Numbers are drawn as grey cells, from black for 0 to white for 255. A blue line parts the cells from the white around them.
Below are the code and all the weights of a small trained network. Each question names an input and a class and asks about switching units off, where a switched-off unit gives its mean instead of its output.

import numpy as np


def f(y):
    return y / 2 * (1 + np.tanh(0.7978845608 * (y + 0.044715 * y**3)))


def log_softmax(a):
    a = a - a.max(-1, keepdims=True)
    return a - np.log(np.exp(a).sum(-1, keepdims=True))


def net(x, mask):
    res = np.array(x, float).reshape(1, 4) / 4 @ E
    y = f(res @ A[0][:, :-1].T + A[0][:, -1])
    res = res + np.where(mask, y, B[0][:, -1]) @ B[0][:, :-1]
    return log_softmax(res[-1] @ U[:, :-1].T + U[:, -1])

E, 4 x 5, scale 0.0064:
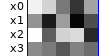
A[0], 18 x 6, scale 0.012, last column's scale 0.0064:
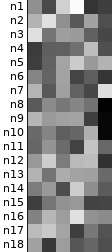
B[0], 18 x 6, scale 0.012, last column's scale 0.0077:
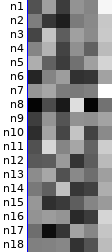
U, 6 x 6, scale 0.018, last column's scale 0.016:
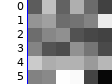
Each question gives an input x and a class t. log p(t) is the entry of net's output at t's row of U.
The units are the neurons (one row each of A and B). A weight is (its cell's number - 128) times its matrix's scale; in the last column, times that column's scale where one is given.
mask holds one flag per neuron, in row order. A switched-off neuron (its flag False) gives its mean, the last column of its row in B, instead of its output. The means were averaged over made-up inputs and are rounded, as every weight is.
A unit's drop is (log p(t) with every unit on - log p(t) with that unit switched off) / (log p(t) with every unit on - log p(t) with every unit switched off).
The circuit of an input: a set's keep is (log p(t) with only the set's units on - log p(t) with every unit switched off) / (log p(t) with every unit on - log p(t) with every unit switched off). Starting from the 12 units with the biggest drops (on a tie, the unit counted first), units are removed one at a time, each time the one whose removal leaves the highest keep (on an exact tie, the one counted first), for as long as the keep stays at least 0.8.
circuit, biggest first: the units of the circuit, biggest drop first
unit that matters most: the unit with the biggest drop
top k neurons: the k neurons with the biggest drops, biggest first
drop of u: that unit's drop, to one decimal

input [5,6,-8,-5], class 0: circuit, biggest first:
n11
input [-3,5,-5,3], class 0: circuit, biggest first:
n4; n11
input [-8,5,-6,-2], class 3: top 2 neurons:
n15; n5
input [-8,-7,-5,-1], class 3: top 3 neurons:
n5; n15; n8
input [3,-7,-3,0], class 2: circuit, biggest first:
n12; n14
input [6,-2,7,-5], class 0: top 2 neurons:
n3; n9
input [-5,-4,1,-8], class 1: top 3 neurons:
n17; n16; n2
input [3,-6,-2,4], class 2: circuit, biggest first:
n12; n14
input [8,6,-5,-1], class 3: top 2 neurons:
n17; n2
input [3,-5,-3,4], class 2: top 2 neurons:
n12; n14
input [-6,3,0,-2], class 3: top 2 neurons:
n15; n16
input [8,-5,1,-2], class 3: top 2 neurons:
n2; n17
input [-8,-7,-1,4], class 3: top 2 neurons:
n5; n15
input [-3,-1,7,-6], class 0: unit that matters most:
n1
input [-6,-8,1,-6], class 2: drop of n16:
0.5
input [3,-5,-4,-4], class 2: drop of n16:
0.1
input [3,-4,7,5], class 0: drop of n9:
0.1
